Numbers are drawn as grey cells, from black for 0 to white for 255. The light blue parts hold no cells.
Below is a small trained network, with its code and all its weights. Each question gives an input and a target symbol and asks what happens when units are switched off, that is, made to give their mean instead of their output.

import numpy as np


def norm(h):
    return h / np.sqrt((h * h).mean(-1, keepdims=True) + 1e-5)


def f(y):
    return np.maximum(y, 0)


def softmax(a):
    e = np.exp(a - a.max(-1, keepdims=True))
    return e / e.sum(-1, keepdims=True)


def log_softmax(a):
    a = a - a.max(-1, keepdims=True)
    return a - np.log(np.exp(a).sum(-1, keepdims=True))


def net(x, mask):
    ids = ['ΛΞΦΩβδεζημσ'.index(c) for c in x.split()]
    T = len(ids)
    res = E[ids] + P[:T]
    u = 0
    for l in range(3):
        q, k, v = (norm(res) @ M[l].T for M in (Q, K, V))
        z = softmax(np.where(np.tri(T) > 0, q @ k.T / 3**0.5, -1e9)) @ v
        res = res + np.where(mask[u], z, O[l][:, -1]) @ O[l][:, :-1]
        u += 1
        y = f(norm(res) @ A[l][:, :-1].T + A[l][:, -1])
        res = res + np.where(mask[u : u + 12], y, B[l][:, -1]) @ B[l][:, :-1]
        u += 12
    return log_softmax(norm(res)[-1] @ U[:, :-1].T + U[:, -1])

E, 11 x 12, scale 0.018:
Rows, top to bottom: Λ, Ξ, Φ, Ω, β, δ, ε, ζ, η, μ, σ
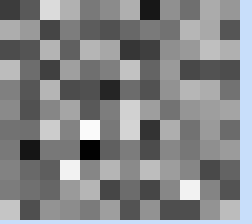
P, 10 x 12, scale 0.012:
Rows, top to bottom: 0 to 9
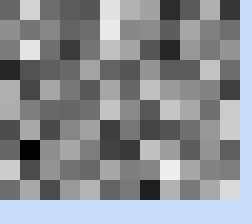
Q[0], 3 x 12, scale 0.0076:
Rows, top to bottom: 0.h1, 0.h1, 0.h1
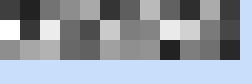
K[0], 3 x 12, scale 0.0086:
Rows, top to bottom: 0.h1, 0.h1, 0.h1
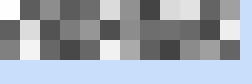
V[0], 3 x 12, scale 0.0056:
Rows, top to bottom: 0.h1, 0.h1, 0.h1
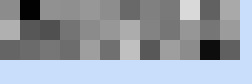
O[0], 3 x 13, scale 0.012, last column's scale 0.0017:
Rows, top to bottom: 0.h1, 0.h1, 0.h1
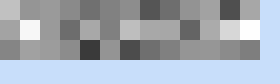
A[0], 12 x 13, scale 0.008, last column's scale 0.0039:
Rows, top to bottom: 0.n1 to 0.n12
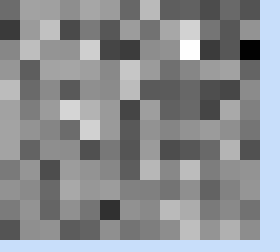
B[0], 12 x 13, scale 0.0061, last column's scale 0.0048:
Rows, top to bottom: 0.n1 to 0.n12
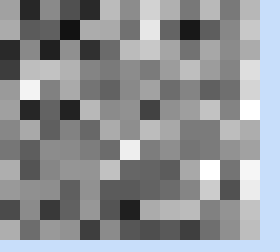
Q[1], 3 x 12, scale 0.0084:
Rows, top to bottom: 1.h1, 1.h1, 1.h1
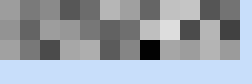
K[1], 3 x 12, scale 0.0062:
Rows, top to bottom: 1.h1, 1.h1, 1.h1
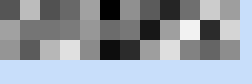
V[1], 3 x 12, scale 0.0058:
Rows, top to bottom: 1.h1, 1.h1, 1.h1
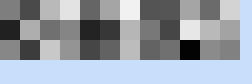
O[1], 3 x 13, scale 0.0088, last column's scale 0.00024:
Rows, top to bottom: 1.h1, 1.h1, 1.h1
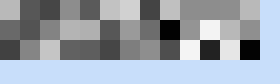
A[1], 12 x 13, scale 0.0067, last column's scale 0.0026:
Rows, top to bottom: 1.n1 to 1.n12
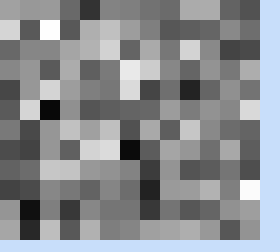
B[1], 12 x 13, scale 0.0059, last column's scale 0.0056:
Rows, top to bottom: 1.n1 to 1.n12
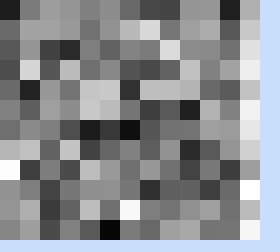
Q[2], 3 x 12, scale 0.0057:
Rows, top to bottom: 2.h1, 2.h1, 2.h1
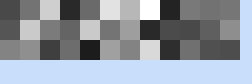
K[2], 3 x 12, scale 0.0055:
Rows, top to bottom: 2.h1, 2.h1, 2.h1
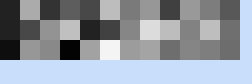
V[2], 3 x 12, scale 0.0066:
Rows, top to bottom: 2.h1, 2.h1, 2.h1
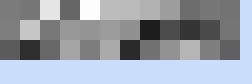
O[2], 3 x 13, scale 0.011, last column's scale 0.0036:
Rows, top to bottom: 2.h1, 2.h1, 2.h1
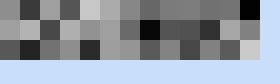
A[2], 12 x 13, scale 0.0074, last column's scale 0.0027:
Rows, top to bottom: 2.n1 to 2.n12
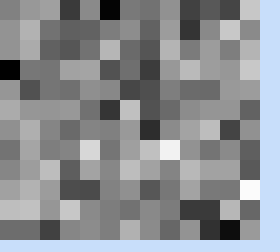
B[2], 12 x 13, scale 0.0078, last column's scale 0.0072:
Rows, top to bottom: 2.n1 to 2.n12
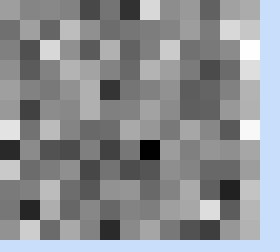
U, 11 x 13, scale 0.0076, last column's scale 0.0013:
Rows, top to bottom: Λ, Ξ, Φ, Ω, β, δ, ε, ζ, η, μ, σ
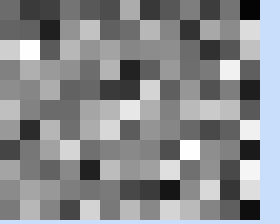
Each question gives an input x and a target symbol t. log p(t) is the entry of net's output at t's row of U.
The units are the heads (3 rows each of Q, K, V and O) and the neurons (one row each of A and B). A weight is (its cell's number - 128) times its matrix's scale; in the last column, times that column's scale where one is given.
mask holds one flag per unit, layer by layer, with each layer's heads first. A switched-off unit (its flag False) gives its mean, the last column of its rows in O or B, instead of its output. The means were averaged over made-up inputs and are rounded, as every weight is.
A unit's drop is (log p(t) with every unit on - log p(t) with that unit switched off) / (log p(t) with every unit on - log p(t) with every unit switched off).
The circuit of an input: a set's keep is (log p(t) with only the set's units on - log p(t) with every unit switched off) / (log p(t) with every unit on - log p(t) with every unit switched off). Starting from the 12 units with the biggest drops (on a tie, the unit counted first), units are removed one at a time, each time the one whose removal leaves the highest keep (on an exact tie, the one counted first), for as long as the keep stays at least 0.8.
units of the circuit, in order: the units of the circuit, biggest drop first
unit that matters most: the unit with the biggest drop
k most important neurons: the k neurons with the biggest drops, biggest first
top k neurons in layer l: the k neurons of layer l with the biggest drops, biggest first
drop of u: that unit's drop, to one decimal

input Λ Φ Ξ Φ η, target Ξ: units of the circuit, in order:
[1.h1]
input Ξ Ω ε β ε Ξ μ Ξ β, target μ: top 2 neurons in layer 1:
[1.n1 1.n3]
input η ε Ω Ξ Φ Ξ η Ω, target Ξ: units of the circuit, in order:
[1.h1 0.n11]
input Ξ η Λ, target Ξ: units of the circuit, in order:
[0.h1 1.h1]
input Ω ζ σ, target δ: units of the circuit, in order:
[0.n8 1.n2]
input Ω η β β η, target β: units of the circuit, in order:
[1.h1 0.n2 1.n7]
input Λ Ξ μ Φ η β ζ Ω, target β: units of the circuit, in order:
[1.h1 0.n2 2.n1 0.n9]
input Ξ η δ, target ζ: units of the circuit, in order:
[0.n4 1.n4]
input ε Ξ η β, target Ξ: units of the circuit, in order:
[0.n2 1.h1]
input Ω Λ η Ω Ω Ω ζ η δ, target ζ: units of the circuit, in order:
[1.h1 0.n4]
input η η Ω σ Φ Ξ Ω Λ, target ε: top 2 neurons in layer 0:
[0.n4 0.n6]
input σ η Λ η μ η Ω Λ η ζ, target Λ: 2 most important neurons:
[1.n10 0.n9]
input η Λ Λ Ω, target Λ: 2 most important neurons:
[1.n5 0.n4]
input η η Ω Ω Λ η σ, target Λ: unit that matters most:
0.n6
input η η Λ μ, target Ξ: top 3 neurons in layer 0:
[0.n3 0.n11 0.n10]
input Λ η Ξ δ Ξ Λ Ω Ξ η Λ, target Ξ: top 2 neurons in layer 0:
[0.n6 0.n9]
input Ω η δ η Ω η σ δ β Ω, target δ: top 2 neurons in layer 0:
[0.n4 0.n2]
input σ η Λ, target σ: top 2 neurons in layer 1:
[1.n6 1.n2]
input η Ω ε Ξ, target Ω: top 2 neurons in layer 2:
[2.n3 2.n2]
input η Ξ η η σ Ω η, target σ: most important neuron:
[2.n8]
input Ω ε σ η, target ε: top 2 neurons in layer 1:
[1.n7 1.n9]
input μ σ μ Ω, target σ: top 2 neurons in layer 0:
[0.n2 0.n8]
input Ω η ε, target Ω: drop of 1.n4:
0.1
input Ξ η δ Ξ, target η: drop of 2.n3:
0.2
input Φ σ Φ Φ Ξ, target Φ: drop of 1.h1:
0.1
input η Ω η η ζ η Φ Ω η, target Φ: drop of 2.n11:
-0.1
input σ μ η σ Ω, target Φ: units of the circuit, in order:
[0.n5]
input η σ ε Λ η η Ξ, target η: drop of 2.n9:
0.0
